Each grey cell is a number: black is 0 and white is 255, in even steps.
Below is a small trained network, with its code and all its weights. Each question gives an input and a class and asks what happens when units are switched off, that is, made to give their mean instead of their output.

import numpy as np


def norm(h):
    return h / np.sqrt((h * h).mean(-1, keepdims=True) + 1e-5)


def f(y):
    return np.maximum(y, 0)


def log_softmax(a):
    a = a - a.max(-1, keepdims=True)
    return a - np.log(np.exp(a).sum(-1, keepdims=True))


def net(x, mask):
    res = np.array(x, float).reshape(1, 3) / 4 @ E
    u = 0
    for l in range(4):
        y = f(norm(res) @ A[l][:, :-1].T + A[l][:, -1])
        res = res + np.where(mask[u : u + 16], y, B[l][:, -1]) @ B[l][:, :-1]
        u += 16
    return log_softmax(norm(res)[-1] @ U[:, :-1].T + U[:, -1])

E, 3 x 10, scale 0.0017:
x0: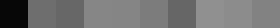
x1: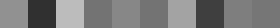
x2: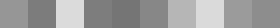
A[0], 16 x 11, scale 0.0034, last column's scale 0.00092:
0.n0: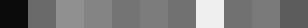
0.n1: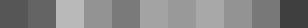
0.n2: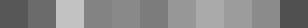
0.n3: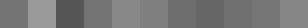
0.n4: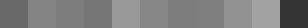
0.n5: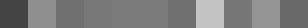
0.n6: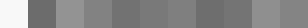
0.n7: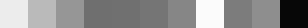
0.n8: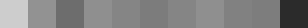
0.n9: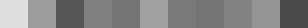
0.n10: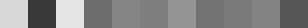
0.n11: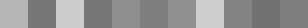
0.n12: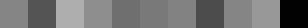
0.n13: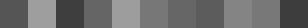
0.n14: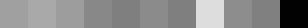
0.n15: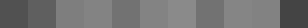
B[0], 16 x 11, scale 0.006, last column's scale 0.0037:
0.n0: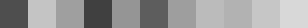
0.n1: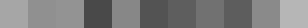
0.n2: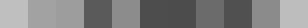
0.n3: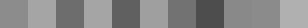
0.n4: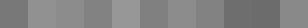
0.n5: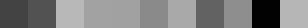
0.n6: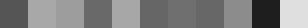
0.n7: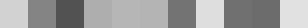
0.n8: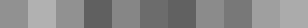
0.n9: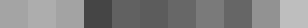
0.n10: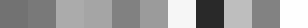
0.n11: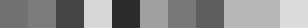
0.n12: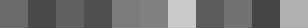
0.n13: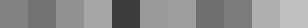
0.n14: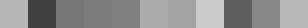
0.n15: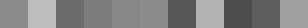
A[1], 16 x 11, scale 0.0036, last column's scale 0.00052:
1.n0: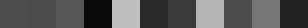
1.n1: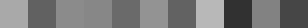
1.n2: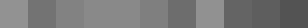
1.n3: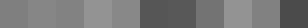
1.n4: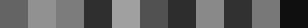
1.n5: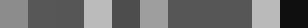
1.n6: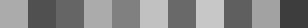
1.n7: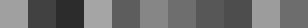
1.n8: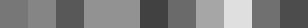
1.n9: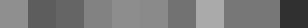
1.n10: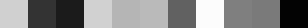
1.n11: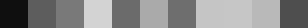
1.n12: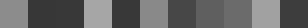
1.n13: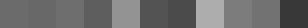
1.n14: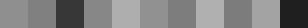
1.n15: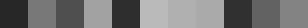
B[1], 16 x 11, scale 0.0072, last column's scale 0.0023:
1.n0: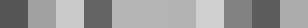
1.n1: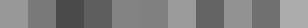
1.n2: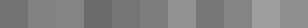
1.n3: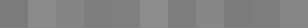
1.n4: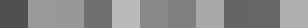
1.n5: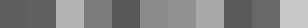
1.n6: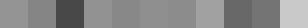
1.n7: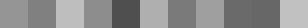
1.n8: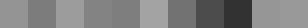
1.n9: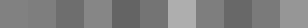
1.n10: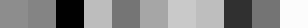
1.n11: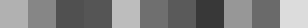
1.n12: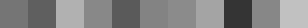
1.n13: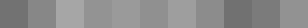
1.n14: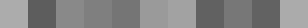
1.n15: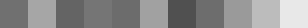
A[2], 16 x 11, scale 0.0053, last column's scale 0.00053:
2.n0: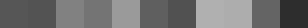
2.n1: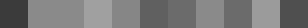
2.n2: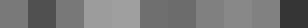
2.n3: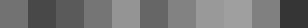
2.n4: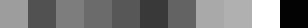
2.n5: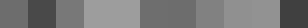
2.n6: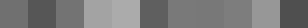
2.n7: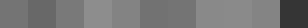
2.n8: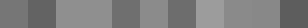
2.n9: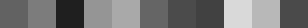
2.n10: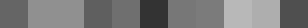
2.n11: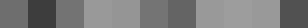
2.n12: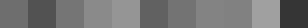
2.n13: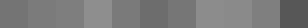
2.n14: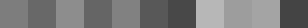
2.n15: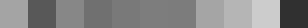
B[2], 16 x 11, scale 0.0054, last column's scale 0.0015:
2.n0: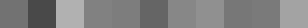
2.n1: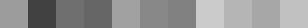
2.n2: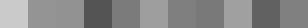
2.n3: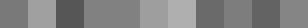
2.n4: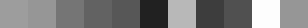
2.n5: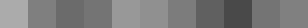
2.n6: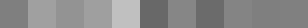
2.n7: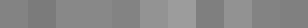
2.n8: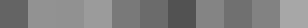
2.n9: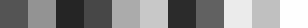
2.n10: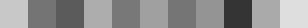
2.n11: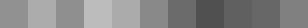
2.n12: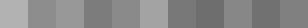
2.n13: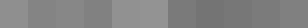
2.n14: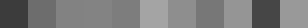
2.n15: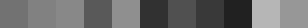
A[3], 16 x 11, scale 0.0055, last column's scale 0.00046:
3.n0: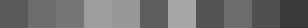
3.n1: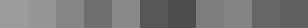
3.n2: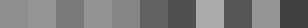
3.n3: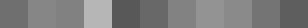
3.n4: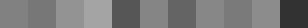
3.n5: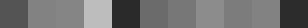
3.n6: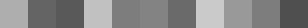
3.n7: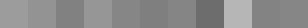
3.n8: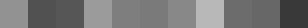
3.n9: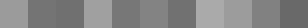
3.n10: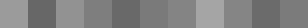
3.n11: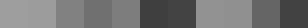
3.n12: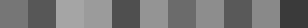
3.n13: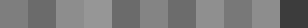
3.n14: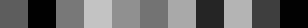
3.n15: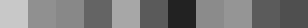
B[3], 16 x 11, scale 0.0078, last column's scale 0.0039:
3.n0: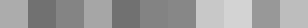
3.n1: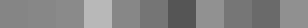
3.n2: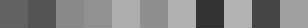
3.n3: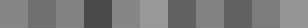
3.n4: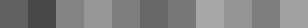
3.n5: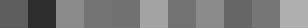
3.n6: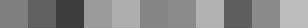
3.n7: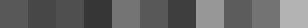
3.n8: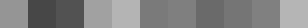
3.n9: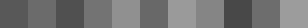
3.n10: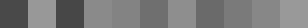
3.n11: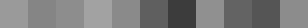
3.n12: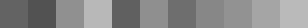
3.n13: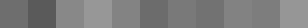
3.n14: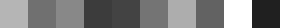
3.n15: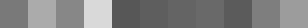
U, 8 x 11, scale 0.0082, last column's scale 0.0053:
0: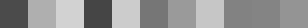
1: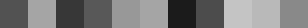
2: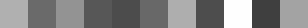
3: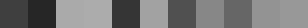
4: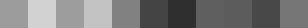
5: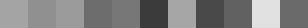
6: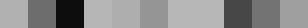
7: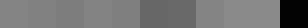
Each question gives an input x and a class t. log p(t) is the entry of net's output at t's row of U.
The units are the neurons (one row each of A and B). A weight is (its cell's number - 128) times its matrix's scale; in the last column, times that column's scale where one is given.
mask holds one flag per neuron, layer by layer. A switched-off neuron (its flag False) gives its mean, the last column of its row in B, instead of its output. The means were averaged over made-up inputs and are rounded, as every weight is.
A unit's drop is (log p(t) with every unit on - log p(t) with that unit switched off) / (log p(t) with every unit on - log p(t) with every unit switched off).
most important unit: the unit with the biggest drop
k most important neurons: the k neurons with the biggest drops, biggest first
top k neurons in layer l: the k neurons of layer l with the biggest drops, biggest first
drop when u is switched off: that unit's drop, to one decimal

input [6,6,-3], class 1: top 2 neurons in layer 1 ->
(1.n15, 1.n5)
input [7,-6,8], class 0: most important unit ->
0.n0
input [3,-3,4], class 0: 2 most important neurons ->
(0.n0, 0.n1)
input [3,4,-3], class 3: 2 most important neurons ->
(0.n0, 0.n7)
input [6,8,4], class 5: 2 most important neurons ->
(0.n10, 0.n6)
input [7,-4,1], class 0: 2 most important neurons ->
(0.n0, 0.n11)
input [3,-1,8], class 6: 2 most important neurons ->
(0.n7, 0.n14)
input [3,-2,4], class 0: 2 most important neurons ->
(0.n0, 0.n1)
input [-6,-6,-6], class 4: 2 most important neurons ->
(0.n11, 0.n9)
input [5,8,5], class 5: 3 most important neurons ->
(0.n5, 0.n2, 0.n6)
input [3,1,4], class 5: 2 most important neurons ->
(0.n11, 0.n6)
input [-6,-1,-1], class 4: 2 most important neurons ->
(0.n6, 0.n9)
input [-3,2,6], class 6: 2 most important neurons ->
(0.n7, 0.n14)
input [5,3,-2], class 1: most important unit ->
0.n13
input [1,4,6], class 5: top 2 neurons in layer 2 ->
(2.n4, 2.n15)
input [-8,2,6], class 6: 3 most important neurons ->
(0.n7, 0.n14, 0.n5)
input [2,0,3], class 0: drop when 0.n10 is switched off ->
0.8
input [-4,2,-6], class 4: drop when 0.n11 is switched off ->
0.9
